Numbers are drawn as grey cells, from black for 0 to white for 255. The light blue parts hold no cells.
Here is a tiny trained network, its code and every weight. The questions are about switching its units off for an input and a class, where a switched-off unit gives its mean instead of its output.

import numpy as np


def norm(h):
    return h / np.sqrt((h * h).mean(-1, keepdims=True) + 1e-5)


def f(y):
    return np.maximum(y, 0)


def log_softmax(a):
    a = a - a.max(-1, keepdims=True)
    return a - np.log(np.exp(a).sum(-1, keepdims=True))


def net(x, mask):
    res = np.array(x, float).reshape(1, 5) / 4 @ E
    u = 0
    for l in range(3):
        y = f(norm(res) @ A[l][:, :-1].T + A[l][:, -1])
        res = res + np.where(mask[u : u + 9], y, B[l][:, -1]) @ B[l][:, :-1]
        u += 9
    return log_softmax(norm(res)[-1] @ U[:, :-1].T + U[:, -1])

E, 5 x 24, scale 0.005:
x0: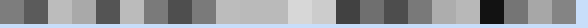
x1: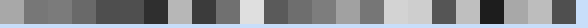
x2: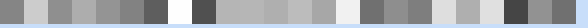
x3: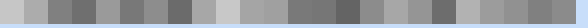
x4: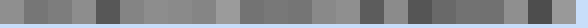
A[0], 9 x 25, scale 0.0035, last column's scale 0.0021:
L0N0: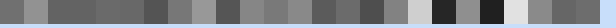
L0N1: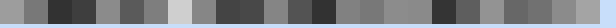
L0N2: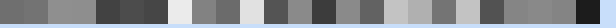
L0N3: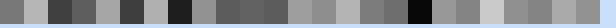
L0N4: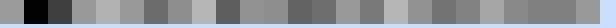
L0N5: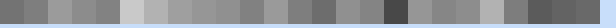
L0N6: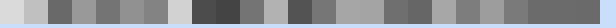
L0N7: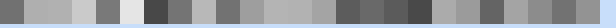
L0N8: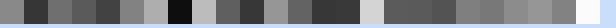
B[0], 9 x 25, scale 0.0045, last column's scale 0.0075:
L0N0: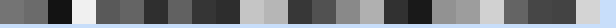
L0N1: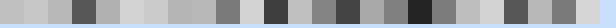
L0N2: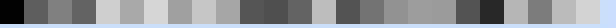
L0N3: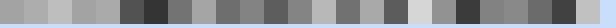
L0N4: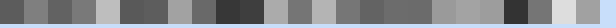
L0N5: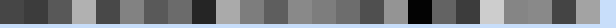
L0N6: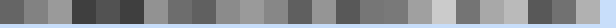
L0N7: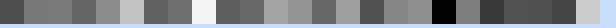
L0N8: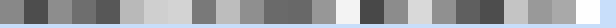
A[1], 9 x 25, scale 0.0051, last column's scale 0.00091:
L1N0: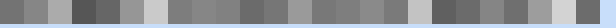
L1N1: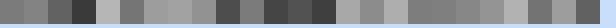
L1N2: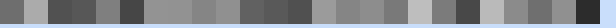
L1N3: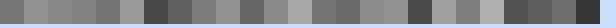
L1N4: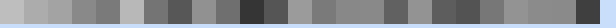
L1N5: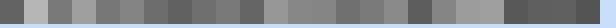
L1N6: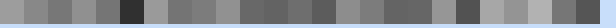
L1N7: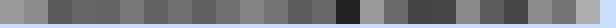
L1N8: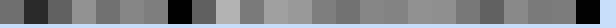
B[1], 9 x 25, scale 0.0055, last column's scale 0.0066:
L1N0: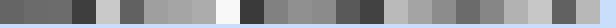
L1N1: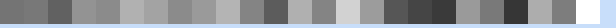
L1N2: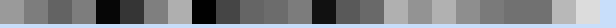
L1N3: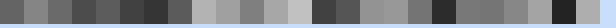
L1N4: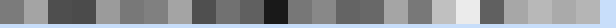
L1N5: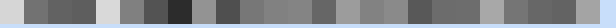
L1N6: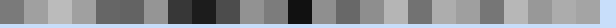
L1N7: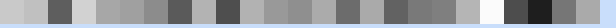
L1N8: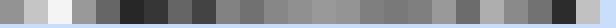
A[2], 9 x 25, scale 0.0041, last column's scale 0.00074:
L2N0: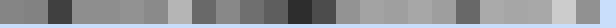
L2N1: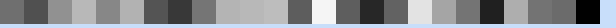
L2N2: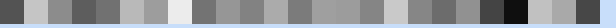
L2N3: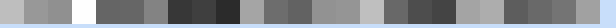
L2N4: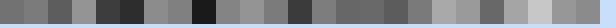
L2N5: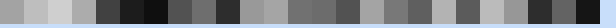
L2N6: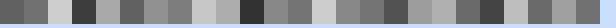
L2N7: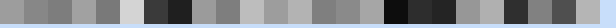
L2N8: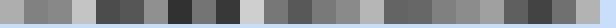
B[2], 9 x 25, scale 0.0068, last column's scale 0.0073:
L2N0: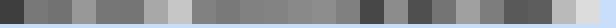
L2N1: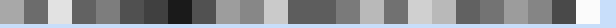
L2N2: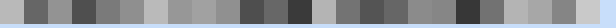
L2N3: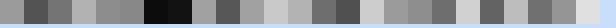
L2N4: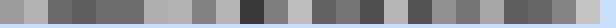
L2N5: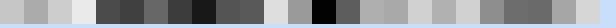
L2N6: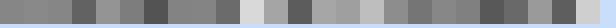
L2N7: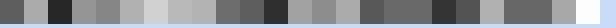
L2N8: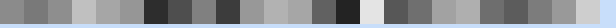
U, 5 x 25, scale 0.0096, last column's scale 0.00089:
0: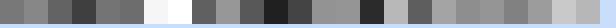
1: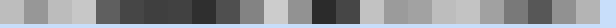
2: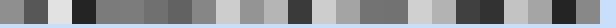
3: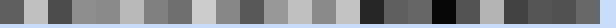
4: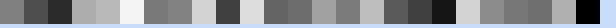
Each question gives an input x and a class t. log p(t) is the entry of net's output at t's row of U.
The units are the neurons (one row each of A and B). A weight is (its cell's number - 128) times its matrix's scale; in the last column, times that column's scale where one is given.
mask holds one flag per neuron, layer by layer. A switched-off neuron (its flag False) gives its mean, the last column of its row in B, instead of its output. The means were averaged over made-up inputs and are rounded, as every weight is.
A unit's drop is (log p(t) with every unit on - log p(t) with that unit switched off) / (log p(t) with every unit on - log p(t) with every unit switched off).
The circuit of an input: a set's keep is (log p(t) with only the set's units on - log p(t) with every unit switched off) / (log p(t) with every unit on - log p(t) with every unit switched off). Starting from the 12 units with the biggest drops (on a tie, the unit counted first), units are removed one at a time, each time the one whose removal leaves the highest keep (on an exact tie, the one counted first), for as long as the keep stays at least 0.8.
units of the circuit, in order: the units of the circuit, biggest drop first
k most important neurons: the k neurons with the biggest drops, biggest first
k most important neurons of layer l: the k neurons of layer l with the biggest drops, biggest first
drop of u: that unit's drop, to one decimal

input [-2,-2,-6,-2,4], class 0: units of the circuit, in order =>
L0N8
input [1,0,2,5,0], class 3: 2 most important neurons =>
L0N8, L0N2
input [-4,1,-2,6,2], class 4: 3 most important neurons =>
L0N0, L0N1, L0N2
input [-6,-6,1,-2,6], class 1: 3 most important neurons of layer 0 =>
L0N2, L0N3, L0N5
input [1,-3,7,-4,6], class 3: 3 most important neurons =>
L0N7, L1N2, L2N7
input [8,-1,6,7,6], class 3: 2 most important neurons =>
L0N8, L2N7
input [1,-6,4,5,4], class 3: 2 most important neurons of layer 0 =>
L0N7, L0N0
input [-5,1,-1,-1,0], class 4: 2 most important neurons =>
L0N1, L1N1
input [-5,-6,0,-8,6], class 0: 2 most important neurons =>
L0N0, L1N4
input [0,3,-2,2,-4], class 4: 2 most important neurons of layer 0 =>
L0N0, L0N2
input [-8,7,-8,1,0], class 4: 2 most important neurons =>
L0N0, L1N1
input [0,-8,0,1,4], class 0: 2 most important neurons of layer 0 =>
L0N0, L0N8
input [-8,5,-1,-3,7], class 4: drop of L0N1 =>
0.1
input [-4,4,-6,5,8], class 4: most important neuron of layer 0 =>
L0N0
